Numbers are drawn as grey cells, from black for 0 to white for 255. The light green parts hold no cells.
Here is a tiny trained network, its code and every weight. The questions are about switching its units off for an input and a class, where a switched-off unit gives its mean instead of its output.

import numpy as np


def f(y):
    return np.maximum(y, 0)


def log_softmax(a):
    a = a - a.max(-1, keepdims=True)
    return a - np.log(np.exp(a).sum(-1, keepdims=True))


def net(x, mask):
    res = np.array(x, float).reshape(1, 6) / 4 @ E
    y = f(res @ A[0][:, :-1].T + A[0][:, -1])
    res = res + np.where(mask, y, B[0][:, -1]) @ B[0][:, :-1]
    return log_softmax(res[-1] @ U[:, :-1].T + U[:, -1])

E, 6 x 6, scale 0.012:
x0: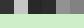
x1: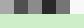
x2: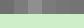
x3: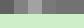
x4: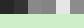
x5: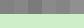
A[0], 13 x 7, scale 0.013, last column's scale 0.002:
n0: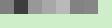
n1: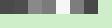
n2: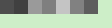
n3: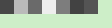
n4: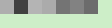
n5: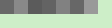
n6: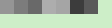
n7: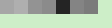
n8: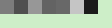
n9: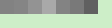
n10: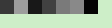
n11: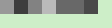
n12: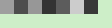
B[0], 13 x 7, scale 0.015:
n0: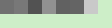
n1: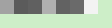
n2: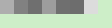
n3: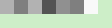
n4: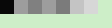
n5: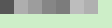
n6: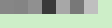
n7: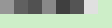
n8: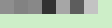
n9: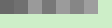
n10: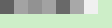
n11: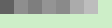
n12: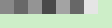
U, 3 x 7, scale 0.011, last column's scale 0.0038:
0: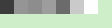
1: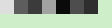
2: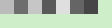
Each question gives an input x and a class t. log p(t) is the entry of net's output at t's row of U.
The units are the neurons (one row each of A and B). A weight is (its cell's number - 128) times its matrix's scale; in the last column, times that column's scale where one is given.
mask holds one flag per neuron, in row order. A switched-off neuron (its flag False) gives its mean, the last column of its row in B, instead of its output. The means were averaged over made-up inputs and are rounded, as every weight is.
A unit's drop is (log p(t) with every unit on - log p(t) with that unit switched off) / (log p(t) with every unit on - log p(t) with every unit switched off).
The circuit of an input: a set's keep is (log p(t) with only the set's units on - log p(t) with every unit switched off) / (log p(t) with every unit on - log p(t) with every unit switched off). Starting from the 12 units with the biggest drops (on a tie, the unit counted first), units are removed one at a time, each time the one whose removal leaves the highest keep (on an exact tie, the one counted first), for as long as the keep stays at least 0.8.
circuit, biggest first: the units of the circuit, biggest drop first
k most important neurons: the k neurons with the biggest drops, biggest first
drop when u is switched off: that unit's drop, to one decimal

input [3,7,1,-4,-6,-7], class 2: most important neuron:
n12
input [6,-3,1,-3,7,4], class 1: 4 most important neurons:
n1, n4, n2, n11
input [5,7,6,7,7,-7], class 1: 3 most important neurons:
n1, n2, n3
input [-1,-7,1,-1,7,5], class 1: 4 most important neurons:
n1, n0, n2, n12
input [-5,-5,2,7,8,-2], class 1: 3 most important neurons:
n1, n2, n0
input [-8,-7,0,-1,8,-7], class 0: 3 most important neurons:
n4, n11, n7
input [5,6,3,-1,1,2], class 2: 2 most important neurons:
n12, n4
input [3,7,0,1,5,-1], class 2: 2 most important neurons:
n12, n8
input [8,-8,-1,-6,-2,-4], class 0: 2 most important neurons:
n10, n5
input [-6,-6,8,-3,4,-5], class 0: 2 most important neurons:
n4, n11
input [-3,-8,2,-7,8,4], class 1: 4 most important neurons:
n1, n0, n2, n12
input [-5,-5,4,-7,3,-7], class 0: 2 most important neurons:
n4, n11
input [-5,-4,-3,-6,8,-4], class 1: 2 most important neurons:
n1, n2
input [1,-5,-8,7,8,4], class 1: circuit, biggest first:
n1
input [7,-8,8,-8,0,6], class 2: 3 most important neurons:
n3, n4, n6
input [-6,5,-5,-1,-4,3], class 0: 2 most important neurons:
n4, n3
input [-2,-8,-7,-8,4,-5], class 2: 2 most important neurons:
n6, n3
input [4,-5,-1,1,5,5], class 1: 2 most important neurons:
n1, n4
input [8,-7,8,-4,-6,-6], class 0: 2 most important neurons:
n10, n5
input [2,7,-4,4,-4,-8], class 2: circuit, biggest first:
n12
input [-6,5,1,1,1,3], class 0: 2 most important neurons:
n4, n3
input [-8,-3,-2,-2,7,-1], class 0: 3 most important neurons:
n4, n11, n7
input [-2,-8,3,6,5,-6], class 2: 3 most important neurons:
n3, n6, n7
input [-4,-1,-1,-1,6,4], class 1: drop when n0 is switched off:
0.1
